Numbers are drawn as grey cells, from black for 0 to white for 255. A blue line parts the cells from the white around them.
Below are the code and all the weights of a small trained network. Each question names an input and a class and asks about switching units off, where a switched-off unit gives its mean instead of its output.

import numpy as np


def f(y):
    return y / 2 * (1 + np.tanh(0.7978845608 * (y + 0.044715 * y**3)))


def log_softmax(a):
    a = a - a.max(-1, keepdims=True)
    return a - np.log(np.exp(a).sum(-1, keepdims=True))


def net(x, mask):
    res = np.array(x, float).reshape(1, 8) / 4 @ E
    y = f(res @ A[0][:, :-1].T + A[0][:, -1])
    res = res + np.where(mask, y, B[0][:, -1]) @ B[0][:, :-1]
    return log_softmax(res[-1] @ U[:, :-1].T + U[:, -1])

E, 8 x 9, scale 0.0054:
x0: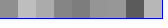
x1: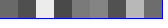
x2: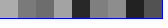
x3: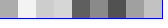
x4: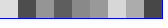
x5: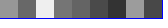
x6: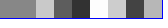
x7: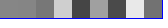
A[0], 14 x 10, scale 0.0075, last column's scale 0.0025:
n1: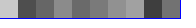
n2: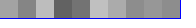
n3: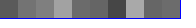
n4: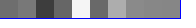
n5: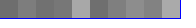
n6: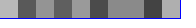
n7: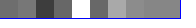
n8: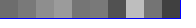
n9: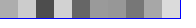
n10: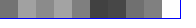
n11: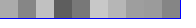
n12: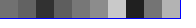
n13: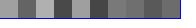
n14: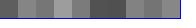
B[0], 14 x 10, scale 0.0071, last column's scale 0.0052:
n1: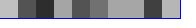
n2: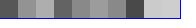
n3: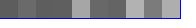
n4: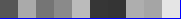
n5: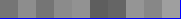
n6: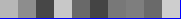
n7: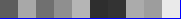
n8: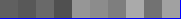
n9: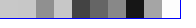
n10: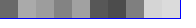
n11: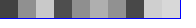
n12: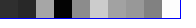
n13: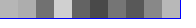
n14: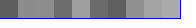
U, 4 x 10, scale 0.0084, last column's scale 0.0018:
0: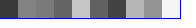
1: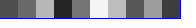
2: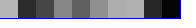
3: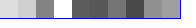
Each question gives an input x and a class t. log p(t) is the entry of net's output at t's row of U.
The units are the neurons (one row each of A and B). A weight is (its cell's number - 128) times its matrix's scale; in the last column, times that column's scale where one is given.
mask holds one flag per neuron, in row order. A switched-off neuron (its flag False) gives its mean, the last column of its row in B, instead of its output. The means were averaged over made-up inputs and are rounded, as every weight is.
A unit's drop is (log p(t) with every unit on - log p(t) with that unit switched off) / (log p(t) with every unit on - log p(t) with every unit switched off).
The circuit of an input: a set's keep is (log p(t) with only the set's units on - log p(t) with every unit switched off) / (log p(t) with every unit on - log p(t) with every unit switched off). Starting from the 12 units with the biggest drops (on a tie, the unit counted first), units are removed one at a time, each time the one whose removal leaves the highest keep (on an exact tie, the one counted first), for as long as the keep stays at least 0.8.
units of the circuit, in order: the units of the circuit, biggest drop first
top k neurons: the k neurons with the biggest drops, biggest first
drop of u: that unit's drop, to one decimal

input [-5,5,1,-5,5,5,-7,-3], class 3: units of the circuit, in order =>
[n13]
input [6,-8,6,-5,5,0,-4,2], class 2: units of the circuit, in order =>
[n12; n1]
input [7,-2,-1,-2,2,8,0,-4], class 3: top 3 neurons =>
[n12; n13; n6]
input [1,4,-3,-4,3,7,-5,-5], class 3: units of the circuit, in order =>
[n13; n6]
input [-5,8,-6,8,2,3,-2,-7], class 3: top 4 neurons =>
[n13; n12; n6; n4]
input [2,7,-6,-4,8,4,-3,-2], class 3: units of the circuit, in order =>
[n13; n6]
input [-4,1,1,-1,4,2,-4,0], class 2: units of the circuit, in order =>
[n1; n11]
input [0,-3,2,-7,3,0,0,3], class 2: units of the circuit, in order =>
[n1; n10]
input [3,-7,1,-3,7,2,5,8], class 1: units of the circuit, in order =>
[n11; n13]
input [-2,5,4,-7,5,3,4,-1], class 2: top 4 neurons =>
[n1; n6; n13; n10]
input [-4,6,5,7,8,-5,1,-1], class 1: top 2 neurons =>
[n11; n2]
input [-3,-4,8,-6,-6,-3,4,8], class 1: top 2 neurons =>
[n12; n6]
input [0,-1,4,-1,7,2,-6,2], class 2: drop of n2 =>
0.1
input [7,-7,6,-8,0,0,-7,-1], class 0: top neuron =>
[n12]
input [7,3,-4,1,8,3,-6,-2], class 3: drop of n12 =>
0.3
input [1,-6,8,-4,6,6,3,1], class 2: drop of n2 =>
0.0
